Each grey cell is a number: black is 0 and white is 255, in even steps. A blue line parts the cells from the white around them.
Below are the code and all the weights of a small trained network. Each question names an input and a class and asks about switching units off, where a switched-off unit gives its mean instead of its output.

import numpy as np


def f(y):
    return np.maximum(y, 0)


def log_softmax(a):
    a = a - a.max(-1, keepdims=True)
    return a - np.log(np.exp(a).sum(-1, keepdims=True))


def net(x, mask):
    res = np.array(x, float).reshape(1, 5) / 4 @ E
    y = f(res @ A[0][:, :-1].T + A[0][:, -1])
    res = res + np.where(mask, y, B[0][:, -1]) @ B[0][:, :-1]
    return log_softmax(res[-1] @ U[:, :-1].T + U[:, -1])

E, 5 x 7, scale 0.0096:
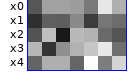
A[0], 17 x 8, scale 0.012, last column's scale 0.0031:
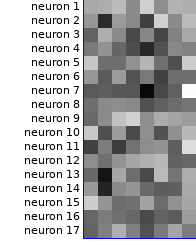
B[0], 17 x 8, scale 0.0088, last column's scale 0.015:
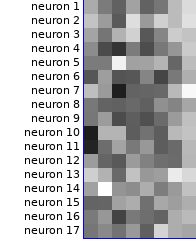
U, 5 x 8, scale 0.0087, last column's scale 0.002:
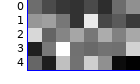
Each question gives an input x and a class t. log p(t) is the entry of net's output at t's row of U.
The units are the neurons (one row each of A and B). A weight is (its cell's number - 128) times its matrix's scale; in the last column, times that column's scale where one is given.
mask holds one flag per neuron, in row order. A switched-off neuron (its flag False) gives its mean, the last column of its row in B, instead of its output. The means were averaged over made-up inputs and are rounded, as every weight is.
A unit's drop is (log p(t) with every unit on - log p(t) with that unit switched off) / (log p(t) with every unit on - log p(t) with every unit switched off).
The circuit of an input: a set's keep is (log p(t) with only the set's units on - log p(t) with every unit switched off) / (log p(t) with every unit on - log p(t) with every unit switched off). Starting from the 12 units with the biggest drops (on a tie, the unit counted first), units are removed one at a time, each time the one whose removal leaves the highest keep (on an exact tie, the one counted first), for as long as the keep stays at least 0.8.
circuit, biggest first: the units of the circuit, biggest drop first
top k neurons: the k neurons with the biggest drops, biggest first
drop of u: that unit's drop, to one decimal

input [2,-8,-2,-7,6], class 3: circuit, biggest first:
[neuron 2; neuron 7]
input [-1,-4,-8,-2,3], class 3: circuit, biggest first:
[neuron 10]
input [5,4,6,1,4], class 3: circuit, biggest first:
[neuron 7; neuron 11]
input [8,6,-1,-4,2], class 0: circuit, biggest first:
[neuron 2; neuron 5]
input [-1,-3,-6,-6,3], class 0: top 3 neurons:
[neuron 5; neuron 4; neuron 6]
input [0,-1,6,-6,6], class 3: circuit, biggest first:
[neuron 7; neuron 2; neuron 3]
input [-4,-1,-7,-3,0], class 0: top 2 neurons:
[neuron 6; neuron 10]
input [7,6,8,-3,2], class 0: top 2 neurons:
[neuron 5; neuron 10]
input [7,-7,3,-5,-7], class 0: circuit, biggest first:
[neuron 2; neuron 13]
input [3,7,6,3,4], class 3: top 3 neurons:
[neuron 7; neuron 11; neuron 4]
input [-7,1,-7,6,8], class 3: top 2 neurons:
[neuron 10; neuron 7]
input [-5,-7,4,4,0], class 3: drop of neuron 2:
0.2
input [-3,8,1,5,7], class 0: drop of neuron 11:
-0.1
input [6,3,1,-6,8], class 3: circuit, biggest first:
[neuron 7]
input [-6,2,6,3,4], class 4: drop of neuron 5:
0.0
